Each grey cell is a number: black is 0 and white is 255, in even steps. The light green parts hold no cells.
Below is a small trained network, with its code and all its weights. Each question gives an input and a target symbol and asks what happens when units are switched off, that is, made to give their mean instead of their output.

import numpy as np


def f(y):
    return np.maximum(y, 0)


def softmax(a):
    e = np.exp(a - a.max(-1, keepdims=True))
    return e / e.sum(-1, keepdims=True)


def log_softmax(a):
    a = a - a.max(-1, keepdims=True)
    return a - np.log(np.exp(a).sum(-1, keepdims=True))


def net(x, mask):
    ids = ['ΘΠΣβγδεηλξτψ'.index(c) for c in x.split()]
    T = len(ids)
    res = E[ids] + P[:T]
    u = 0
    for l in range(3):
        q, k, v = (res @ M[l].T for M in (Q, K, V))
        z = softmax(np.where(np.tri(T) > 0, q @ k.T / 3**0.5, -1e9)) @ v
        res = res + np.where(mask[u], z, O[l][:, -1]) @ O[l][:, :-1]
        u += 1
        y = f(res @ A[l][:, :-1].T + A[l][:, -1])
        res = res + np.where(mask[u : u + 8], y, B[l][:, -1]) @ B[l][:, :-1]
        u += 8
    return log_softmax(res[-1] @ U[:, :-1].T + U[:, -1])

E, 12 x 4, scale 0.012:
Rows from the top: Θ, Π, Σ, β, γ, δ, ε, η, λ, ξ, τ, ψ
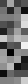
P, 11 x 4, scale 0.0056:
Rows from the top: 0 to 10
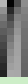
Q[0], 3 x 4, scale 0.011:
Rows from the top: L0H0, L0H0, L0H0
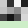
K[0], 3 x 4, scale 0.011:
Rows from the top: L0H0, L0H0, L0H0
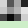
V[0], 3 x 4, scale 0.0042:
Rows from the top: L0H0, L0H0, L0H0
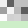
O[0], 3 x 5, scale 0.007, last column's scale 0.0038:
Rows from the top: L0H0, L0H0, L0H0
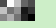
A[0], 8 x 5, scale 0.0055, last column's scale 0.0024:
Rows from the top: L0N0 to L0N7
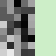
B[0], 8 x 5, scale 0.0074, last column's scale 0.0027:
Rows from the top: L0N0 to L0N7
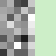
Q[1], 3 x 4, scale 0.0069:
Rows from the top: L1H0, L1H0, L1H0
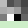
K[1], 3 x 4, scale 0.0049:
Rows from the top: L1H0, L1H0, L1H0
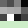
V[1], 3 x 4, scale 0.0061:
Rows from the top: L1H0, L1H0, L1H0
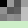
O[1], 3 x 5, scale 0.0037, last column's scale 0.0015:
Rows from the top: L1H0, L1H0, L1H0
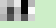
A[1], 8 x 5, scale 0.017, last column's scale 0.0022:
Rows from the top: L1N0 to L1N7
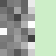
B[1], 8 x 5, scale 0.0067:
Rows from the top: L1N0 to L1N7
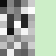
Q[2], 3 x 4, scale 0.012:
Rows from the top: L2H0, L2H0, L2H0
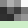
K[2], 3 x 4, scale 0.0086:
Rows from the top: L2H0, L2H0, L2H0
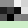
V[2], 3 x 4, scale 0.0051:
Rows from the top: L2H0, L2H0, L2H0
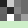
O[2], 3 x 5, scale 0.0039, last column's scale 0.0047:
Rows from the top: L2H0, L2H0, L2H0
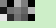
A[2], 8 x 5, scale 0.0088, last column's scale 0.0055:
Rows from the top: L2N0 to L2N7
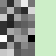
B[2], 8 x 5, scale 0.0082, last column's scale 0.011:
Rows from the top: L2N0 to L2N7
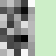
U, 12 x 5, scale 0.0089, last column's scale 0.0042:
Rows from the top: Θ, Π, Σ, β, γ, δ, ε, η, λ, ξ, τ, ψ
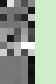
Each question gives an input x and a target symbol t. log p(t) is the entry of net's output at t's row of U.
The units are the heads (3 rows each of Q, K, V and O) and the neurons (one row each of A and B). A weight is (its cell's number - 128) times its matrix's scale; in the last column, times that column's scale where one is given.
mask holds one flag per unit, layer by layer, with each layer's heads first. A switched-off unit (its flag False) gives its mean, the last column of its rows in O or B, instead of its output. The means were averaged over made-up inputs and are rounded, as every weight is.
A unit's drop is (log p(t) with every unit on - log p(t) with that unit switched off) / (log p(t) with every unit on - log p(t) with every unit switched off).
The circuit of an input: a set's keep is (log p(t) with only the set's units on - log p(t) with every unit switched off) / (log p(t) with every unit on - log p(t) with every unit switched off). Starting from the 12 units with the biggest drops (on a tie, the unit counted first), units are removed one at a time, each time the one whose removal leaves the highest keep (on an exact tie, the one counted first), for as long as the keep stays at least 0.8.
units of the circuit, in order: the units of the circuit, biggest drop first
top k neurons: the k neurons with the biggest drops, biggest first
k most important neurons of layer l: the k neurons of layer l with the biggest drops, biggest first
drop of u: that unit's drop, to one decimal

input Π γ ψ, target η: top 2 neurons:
[L1N3; L1N6]
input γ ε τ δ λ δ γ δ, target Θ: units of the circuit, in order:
[L0H0; L0N7; L2N3]
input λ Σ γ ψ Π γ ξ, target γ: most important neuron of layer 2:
[L2N7]
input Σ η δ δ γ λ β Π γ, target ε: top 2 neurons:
[L2N3; L2N5]
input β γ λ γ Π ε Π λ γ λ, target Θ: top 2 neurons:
[L0N5; L0N7]
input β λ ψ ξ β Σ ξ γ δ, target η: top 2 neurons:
[L1N4; L0N5]
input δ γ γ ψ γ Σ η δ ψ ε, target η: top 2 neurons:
[L1N3; L1N2]
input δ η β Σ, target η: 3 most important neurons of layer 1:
[L1N3; L1N0; L1N6]
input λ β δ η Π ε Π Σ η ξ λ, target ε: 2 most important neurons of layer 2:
[L2N5; L2N0]
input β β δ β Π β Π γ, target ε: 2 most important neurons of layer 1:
[L1N1; L1N0]
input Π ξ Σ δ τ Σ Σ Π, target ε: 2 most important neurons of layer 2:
[L2N5; L2N1]
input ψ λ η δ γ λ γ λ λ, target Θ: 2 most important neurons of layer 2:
[L2N3; L2N1]
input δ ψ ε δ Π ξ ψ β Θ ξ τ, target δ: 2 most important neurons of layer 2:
[L2N3; L2N6]
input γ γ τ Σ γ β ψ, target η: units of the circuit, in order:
[L1N3]
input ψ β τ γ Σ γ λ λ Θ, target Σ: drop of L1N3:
0.0
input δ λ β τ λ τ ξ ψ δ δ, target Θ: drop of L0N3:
0.2
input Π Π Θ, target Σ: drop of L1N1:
0.2
